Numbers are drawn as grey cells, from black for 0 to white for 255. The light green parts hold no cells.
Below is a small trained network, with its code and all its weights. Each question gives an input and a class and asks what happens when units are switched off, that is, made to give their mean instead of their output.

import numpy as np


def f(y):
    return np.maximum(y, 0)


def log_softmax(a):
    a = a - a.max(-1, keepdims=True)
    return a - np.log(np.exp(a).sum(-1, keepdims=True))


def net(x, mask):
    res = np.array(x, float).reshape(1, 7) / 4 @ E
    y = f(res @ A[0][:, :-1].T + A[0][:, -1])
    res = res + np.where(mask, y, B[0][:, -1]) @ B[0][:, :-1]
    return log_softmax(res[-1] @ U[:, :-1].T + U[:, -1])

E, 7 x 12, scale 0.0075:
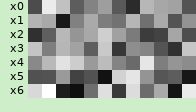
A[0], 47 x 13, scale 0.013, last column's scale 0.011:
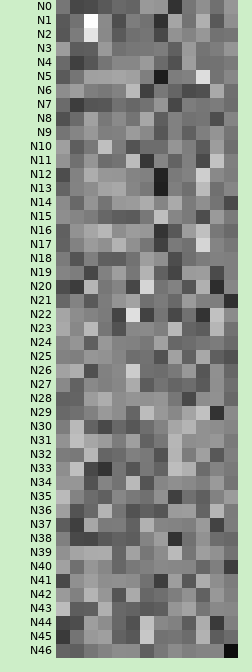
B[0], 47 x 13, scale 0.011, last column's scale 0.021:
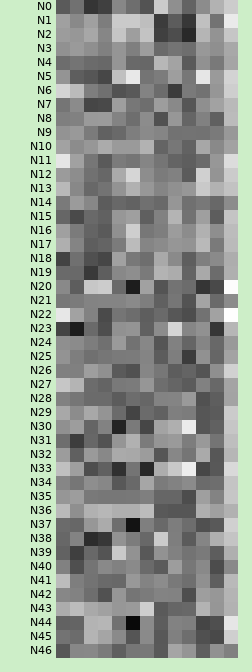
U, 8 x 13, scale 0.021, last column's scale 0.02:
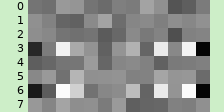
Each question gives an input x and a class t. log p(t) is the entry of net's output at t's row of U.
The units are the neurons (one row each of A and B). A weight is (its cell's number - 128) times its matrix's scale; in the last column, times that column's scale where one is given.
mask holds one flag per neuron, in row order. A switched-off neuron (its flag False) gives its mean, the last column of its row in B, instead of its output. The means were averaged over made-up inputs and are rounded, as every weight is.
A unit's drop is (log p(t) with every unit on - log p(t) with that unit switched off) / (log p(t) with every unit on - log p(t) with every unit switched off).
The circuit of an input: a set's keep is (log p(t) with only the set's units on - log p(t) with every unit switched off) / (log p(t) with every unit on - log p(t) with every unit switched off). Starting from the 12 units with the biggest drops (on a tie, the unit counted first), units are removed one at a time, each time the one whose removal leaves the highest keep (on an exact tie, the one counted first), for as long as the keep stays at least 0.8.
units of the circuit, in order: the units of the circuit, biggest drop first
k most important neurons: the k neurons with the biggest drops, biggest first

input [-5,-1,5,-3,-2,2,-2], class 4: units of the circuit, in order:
(N0)
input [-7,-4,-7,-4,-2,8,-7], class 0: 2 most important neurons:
(N20, N44)
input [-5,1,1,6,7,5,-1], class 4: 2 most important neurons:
(N33, N30)
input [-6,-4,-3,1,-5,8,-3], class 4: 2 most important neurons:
(N38, N0)
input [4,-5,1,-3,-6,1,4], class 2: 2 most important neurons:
(N5, N1)
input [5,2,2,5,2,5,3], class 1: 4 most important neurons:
(N20, N44, N37, N29)
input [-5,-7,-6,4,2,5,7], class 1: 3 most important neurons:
(N20, N44, N15)
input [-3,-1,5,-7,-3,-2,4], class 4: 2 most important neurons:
(N33, N5)
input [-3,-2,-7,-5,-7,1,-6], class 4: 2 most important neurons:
(N38, N0)
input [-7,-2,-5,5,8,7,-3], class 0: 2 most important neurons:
(N23, N22)
